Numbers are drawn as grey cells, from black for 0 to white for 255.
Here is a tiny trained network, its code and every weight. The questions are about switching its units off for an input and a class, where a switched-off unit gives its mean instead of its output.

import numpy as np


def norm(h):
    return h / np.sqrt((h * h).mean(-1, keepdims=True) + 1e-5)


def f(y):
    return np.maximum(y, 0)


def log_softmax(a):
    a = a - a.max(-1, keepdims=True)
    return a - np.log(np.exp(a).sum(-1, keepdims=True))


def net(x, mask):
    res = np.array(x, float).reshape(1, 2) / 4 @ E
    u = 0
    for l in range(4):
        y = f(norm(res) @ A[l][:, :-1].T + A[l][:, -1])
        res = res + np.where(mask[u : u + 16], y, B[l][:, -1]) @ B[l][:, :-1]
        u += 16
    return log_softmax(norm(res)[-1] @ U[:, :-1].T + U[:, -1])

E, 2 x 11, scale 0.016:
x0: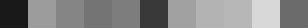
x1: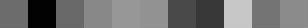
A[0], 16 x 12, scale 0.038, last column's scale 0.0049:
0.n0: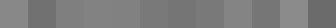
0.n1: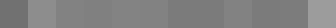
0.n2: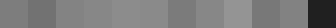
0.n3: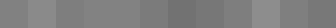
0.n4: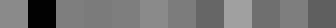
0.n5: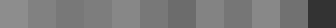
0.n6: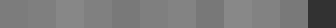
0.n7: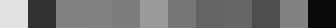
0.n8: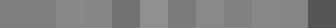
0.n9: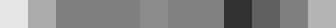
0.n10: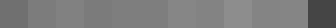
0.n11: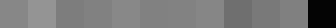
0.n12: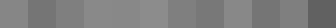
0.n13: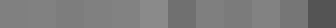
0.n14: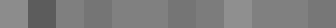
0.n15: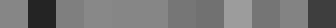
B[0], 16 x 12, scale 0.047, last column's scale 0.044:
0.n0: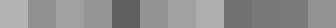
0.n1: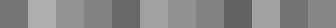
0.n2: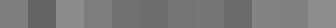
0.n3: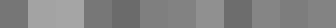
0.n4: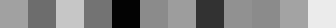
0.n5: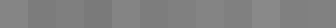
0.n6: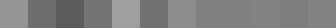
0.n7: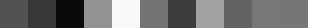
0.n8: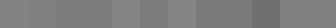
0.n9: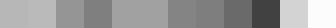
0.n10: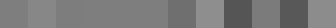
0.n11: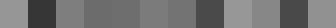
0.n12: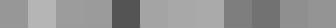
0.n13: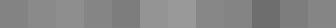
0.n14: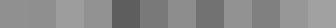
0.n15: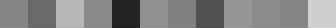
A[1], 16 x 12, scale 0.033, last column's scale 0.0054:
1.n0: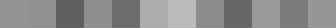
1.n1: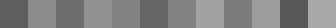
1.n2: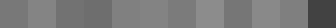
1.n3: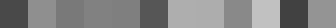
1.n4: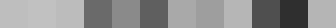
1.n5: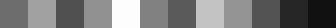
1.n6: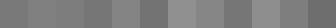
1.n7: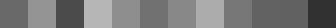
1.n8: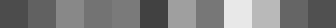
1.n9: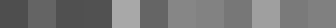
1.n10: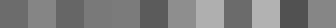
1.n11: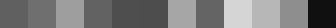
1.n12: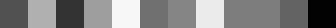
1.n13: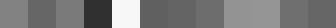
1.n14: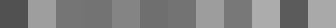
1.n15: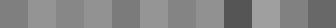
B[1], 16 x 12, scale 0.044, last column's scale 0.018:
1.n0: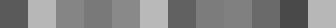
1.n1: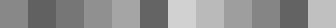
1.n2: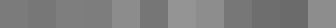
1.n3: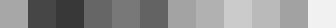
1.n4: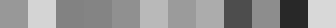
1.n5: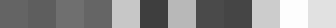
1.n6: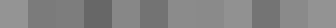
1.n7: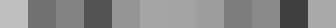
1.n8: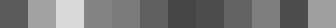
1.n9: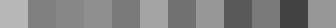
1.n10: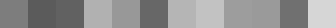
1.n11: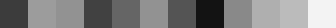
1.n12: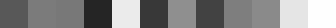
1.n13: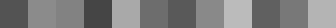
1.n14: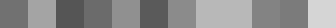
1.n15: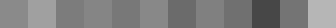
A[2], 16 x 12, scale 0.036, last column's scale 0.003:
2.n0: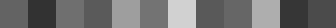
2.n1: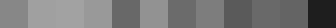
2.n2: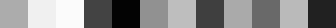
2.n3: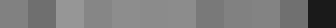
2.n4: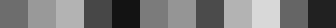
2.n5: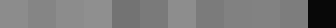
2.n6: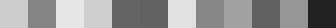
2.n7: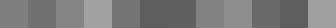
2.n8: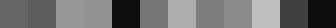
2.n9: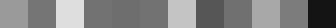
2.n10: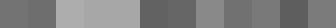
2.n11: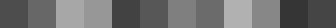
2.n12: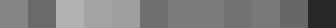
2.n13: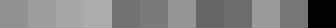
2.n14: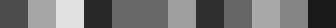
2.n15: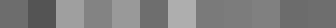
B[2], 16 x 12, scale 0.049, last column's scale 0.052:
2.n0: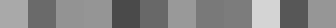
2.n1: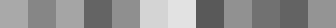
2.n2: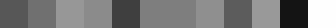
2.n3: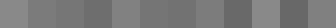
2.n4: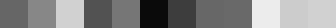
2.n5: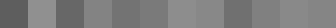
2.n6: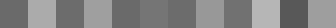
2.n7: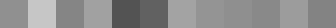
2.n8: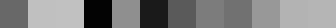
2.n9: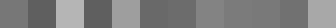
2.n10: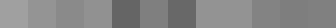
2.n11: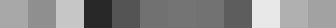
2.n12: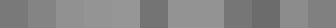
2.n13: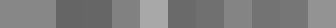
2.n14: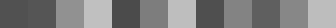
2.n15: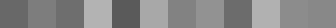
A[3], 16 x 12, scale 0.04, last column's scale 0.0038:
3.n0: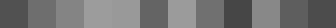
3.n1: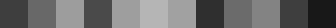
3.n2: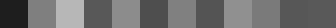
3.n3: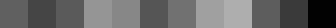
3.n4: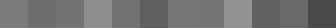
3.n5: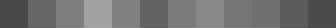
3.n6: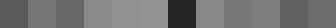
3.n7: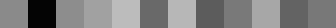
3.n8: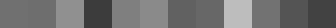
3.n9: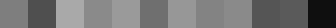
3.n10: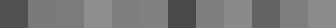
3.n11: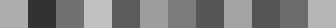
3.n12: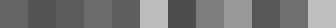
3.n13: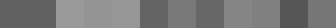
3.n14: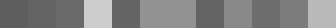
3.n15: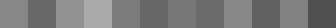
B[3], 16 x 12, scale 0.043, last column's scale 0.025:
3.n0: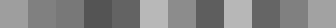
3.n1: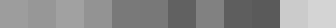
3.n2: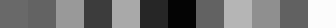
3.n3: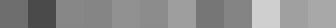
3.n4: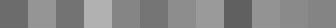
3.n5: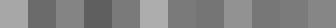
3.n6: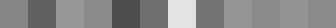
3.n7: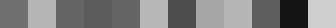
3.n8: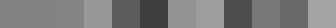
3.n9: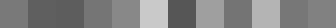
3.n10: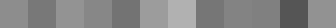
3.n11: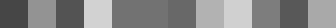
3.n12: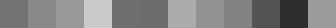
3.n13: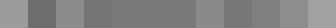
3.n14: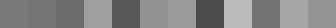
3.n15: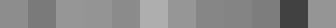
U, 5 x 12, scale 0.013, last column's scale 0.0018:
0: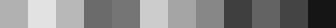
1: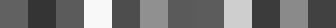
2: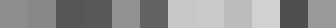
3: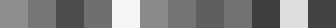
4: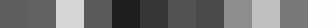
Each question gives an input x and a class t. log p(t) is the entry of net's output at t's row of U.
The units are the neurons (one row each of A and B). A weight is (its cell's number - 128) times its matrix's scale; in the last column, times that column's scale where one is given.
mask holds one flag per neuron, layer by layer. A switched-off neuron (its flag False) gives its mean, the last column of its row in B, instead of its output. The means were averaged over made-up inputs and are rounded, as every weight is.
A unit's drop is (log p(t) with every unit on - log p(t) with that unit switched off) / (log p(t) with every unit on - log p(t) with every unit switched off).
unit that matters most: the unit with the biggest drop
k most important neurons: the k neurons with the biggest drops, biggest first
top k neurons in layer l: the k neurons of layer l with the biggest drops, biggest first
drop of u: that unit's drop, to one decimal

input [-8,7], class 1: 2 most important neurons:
0.n7, 2.n4
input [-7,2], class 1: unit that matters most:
0.n4
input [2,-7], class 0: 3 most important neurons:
0.n7, 0.n4, 0.n15
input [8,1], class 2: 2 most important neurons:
0.n9, 0.n4
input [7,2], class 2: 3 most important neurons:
0.n9, 0.n4, 0.n15
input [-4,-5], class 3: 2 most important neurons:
0.n4, 0.n15
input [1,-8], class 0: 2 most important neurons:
0.n7, 0.n4
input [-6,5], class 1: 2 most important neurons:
0.n7, 2.n4
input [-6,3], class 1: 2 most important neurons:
0.n7, 0.n4
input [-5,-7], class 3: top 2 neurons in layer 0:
0.n4, 0.n15
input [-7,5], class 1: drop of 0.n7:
0.9
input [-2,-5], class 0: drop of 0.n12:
0.0
